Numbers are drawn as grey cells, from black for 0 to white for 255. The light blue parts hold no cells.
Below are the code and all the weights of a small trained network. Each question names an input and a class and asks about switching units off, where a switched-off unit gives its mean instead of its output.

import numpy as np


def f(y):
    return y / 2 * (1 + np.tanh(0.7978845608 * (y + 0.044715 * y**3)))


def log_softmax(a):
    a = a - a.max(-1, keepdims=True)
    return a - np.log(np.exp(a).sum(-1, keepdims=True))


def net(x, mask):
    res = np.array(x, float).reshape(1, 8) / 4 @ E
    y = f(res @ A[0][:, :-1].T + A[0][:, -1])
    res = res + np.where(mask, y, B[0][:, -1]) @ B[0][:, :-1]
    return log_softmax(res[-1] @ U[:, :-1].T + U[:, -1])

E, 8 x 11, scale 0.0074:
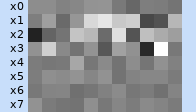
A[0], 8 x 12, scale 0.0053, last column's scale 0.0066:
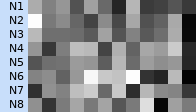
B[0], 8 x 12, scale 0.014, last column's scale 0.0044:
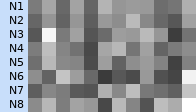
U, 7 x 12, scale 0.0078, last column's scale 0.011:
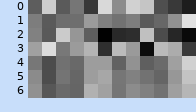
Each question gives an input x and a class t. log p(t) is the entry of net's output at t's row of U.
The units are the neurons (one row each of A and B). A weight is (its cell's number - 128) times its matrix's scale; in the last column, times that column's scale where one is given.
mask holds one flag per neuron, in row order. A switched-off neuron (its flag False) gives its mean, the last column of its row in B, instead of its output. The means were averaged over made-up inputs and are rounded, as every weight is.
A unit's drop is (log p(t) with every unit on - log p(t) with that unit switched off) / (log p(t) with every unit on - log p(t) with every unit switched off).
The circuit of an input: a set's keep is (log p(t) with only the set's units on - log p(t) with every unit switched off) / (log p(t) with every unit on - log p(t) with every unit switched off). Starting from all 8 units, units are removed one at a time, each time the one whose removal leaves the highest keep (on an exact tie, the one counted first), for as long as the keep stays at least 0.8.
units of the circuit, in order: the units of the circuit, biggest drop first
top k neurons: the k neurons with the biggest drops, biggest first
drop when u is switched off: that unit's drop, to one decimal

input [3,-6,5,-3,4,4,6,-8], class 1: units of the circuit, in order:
N6
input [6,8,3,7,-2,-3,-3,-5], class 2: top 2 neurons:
N6, N8
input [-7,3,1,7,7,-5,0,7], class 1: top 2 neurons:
N8, N3
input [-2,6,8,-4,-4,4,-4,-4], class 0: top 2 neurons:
N7, N4
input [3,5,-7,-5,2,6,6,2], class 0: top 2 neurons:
N1, N2
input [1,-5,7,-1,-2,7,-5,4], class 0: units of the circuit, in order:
N7, N4
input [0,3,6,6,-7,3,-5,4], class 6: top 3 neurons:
N8, N1, N2
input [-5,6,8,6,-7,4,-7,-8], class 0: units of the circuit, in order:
N7, N5
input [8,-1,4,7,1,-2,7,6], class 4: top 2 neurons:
N8, N7
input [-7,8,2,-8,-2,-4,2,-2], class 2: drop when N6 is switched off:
1.4
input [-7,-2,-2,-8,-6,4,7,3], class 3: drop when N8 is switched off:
0.8
